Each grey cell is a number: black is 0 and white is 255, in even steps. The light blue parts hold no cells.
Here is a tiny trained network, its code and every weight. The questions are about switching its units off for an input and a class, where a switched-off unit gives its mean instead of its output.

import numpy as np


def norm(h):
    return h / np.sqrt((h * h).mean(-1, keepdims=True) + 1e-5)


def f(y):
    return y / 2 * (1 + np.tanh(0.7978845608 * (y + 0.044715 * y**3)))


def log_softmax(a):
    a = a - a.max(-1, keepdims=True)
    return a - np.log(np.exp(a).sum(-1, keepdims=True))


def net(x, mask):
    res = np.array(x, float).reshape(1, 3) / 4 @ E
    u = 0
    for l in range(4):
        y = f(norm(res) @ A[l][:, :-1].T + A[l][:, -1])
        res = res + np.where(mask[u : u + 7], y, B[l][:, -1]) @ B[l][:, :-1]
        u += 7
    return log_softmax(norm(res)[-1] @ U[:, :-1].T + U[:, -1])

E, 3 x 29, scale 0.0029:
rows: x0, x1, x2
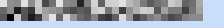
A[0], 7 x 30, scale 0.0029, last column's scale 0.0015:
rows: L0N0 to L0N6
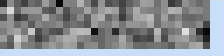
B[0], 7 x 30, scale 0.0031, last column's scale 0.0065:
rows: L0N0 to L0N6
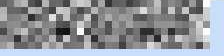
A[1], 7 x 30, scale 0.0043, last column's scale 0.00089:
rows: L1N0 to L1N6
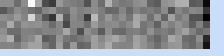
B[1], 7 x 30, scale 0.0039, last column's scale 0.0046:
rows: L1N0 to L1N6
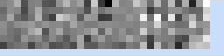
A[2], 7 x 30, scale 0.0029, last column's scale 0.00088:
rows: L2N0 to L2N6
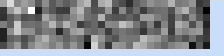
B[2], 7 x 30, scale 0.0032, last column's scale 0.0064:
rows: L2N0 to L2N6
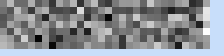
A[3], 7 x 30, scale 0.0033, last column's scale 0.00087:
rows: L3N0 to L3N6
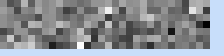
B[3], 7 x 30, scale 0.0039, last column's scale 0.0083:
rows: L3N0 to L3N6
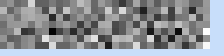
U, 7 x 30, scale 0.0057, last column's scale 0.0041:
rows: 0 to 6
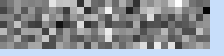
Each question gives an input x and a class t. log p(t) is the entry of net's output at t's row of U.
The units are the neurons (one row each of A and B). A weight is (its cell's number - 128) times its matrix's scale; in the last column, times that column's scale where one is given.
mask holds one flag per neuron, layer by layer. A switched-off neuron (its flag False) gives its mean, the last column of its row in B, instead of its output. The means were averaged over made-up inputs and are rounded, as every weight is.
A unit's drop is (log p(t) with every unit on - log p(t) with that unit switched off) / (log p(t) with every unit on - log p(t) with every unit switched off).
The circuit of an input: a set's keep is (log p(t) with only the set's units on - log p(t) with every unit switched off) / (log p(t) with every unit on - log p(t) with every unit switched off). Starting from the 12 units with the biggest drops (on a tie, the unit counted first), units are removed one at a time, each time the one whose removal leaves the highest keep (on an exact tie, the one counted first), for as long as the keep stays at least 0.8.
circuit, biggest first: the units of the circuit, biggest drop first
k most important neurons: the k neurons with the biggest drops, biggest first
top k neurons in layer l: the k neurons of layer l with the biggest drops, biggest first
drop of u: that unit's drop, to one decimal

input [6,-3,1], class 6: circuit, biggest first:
L0N4
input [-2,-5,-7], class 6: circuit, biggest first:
L0N1, L1N2
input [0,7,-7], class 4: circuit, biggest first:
L3N1, L3N4
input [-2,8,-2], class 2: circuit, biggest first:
L2N4, L3N4, L3N5
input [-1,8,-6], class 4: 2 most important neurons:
L0N2, L3N1
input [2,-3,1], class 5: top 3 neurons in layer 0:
L0N5, L0N1, L0N0
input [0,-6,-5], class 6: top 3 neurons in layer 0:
L0N1, L0N0, L0N2
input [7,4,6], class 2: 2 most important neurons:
L0N1, L2N4
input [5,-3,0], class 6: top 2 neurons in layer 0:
L0N2, L0N0
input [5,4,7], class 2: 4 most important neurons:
L0N2, L0N5, L3N4, L3N2
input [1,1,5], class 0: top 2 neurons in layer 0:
L0N4, L0N0
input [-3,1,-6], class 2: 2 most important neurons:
L0N2, L3N5
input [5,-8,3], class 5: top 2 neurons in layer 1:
L1N2, L1N0
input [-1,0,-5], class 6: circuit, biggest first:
L0N1
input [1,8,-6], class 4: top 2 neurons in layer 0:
L0N2, L0N3
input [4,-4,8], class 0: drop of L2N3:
0.0
